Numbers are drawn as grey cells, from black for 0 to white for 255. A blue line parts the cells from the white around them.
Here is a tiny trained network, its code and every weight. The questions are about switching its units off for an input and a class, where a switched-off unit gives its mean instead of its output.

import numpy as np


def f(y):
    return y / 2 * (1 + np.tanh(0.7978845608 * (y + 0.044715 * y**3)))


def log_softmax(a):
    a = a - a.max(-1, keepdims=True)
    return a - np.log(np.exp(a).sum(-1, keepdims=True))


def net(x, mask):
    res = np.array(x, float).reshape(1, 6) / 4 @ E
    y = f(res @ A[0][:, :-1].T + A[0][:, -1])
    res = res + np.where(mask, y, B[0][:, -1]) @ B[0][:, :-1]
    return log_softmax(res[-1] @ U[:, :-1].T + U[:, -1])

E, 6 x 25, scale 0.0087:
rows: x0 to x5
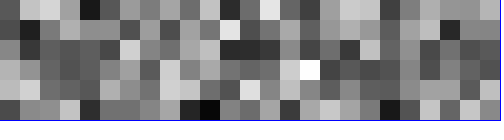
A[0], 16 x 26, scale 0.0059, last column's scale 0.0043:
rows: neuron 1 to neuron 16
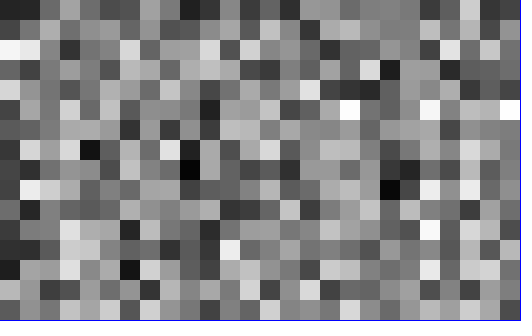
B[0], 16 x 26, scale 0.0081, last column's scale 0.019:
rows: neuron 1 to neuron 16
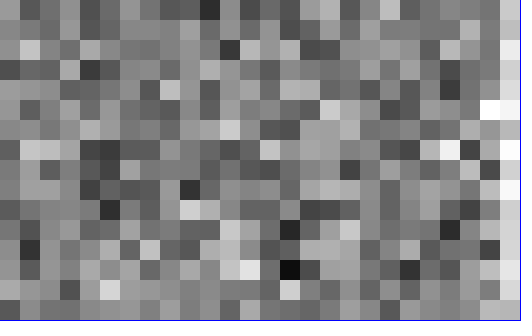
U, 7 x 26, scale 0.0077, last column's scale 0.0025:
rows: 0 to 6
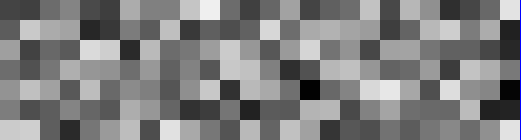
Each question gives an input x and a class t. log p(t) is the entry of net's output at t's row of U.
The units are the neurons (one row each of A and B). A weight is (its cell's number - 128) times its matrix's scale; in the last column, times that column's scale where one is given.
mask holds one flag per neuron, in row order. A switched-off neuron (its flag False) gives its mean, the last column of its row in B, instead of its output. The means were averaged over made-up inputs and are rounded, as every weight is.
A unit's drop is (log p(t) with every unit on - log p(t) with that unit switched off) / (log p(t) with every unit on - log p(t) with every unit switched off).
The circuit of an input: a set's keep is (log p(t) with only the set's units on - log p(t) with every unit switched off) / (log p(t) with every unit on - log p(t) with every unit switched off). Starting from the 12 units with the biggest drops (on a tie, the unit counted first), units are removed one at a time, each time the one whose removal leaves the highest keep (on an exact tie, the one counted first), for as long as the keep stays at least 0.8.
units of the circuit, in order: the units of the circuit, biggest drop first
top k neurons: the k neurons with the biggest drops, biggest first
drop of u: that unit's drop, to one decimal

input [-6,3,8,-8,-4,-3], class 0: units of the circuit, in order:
[neuron 4]
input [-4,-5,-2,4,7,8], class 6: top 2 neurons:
[neuron 5; neuron 15]
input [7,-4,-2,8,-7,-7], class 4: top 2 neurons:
[neuron 3; neuron 5]
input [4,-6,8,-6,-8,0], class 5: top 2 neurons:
[neuron 9; neuron 1]
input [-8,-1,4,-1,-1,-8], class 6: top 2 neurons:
[neuron 3; neuron 15]
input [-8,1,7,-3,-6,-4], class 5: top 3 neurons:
[neuron 1; neuron 13; neuron 9]
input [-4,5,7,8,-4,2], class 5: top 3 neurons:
[neuron 1; neuron 9; neuron 13]
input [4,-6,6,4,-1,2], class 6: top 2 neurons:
[neuron 10; neuron 6]
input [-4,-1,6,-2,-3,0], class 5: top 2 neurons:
[neuron 1; neuron 9]
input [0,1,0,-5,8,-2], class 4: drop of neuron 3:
0.2
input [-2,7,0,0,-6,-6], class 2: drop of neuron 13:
0.6
